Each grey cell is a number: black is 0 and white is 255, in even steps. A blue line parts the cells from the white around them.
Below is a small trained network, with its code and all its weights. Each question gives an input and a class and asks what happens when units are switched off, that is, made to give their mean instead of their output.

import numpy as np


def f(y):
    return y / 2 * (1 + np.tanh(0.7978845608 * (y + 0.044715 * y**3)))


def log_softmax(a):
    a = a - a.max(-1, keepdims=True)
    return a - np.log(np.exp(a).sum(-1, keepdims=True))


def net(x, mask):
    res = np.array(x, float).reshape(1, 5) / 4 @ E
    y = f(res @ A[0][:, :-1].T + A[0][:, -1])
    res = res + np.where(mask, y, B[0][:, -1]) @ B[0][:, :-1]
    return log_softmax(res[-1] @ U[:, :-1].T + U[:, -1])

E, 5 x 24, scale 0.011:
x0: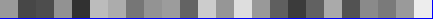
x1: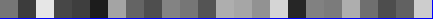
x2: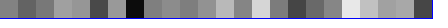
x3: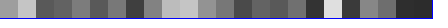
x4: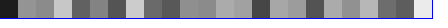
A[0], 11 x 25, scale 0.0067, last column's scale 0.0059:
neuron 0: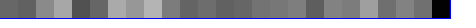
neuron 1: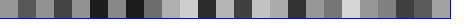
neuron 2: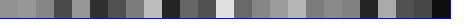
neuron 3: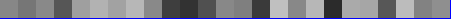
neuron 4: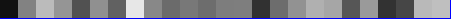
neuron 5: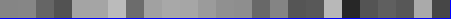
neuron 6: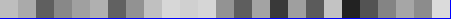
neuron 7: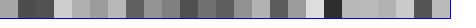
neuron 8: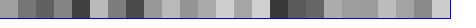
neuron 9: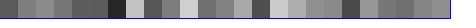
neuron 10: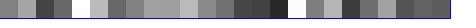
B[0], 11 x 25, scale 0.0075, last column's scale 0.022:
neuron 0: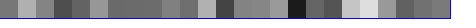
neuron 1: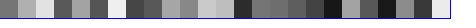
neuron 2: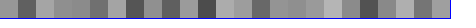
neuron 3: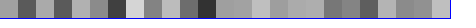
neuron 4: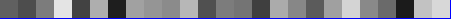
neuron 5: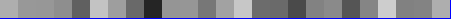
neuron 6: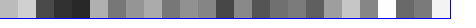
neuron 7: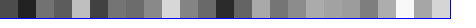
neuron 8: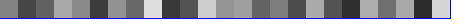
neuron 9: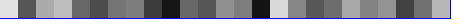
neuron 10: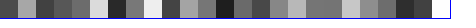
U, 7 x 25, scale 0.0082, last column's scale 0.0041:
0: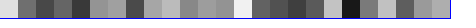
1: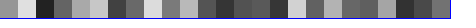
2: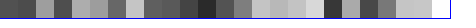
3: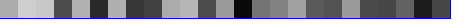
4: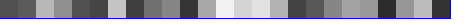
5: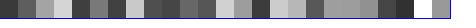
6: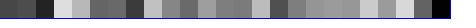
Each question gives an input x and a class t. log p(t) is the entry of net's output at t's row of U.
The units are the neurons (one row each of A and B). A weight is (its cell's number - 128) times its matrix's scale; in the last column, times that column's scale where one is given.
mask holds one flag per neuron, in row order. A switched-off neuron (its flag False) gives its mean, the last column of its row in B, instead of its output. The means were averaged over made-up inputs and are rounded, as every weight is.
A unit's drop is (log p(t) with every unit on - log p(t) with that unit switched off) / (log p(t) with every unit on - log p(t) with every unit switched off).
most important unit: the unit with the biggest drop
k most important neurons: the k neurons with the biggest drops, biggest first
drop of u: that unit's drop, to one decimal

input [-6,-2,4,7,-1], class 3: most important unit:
neuron 1
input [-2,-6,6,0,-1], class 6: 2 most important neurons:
(neuron 7; neuron 8)
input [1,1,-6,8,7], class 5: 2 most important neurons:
(neuron 4; neuron 9)
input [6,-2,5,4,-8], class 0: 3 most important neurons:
(neuron 6; neuron 5; neuron 10)
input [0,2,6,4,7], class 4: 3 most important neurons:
(neuron 10; neuron 6; neuron 8)
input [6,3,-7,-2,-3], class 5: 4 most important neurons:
(neuron 4; neuron 6; neuron 8; neuron 7)
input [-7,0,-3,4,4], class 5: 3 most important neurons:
(neuron 9; neuron 4; neuron 6)
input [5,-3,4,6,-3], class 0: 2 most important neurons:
(neuron 8; neuron 5)
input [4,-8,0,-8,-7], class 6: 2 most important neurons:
(neuron 7; neuron 8)
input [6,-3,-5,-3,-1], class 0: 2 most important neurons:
(neuron 10; neuron 5)
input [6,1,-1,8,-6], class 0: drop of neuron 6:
0.0
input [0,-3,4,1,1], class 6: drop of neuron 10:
0.2
